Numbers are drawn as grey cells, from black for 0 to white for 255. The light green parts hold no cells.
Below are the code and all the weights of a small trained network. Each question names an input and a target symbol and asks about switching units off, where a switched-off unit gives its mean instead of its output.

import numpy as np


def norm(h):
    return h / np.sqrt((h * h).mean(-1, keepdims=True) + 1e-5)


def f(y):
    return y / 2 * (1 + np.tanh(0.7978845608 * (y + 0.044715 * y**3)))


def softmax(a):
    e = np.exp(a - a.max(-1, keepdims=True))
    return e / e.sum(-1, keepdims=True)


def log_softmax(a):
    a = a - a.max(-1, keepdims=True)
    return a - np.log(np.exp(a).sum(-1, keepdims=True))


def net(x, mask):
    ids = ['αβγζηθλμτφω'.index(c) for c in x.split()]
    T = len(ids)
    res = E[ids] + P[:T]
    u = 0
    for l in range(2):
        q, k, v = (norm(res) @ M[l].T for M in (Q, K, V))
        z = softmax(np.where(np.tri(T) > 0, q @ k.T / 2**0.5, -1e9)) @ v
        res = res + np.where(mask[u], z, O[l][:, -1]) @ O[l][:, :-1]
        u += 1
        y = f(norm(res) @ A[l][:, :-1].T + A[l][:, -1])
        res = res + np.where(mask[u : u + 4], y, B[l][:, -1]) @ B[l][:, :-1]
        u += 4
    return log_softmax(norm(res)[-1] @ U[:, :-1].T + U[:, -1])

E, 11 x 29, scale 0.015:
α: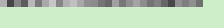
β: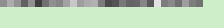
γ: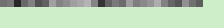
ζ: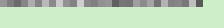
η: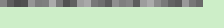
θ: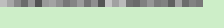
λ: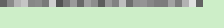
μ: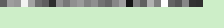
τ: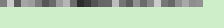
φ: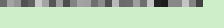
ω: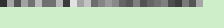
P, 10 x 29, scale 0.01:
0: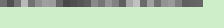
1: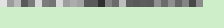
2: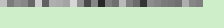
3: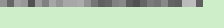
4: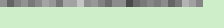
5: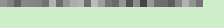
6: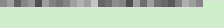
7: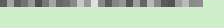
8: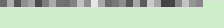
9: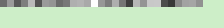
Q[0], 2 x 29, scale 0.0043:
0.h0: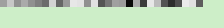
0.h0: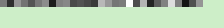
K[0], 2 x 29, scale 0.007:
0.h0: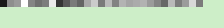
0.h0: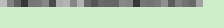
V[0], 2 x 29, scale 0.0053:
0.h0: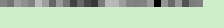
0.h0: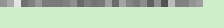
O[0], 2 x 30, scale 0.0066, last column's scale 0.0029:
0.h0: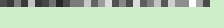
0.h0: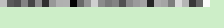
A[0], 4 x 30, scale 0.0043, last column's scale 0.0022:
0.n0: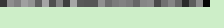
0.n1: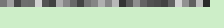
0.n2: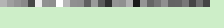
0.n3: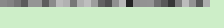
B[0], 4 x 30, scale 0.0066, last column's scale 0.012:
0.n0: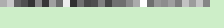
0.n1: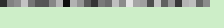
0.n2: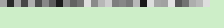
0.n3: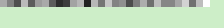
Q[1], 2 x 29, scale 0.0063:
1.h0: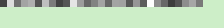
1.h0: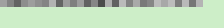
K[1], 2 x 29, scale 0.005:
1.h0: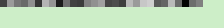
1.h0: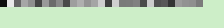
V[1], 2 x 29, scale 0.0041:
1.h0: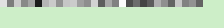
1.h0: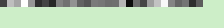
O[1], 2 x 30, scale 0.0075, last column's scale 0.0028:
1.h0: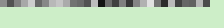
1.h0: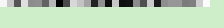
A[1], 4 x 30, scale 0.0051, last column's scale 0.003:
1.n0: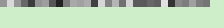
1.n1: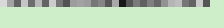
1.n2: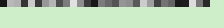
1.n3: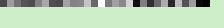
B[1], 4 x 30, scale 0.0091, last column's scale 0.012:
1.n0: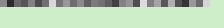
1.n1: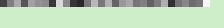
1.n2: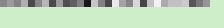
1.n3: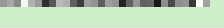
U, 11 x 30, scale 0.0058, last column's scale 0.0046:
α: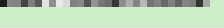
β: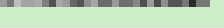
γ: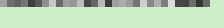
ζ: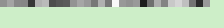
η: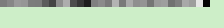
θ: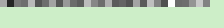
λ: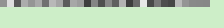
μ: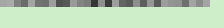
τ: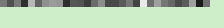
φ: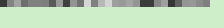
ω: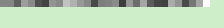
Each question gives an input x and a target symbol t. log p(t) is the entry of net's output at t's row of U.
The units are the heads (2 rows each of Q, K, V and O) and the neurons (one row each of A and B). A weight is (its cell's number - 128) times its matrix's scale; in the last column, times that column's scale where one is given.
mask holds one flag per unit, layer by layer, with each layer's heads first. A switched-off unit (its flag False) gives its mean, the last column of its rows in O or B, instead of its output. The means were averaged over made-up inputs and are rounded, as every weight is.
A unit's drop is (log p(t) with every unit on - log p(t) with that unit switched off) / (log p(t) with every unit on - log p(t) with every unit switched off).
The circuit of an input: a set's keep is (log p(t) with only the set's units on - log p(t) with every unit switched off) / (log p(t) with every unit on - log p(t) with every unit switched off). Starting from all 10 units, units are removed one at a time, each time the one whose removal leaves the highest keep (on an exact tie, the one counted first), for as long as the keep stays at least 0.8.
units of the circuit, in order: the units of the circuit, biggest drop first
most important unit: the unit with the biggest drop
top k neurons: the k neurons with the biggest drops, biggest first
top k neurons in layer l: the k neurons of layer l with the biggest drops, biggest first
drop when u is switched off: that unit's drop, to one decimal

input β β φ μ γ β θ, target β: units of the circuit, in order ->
0.h0; 0.n2
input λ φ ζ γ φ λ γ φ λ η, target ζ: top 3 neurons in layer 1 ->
1.n0; 1.n1; 1.n3
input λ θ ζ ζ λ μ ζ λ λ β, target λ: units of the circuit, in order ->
0.n2
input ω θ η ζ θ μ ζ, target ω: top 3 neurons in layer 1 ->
1.n3; 1.n0; 1.n1
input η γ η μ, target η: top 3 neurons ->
1.n3; 0.n0; 1.n2
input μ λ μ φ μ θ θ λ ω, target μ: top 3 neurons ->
0.n2; 1.n0; 0.n3
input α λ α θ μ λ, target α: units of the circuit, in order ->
1.h0; 0.h0
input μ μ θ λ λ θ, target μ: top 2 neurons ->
0.n2; 0.n3
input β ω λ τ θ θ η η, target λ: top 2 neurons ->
0.n2; 0.n3
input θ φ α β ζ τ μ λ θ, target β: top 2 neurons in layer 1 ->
1.n1; 1.n0
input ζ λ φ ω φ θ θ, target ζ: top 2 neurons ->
0.n1; 1.n0
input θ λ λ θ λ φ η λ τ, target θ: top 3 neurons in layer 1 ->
1.n1; 1.n2; 1.n3
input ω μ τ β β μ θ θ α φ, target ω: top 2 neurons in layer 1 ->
1.n3; 1.n0
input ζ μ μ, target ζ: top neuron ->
1.n2
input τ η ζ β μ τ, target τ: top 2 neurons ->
1.n0; 0.n2
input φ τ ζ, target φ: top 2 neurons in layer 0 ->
0.n2; 0.n3
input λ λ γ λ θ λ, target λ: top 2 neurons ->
0.n2; 1.n0
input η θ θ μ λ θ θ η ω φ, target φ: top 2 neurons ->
0.n0; 1.n3
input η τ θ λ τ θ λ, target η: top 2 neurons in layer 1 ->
1.n3; 1.n0
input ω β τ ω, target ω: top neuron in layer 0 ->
0.n0
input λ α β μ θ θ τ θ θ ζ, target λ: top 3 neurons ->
0.n2; 0.n3; 1.n0
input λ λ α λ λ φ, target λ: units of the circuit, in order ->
0.n2; 0.h0
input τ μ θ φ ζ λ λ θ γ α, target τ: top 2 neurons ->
0.n3; 1.n0
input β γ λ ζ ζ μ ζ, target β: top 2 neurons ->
1.n1; 1.n0
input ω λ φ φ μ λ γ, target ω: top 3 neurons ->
1.n3; 0.n0; 1.n0
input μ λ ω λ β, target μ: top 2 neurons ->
0.n2; 0.n3
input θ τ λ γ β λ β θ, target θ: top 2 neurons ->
0.n2; 1.n1
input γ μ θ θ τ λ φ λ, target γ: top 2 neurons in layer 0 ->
0.n0; 0.n2
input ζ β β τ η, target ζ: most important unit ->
1.n2
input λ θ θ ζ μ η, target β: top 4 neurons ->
1.n1; 1.n0; 0.n2; 0.n1
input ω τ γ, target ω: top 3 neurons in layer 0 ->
0.n0; 0.n2; 0.n3
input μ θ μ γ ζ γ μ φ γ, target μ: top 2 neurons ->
0.n3; 0.n2
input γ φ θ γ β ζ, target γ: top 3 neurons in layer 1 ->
1.n0; 1.n1; 1.n2
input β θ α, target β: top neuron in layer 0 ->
0.n2
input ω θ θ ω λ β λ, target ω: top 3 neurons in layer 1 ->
1.n3; 1.n0; 1.n1
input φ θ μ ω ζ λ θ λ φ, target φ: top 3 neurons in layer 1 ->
1.n3; 1.n2; 1.n0
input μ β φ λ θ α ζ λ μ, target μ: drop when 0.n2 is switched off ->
0.5
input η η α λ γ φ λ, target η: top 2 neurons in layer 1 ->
1.n3; 1.n0
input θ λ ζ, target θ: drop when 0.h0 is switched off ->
-0.1
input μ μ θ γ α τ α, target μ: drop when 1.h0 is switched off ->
0.9
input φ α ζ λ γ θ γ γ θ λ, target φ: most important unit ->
0.n2
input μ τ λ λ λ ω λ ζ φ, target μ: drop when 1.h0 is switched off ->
1.5
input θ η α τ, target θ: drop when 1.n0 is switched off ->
0.0
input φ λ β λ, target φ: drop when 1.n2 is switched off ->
0.1
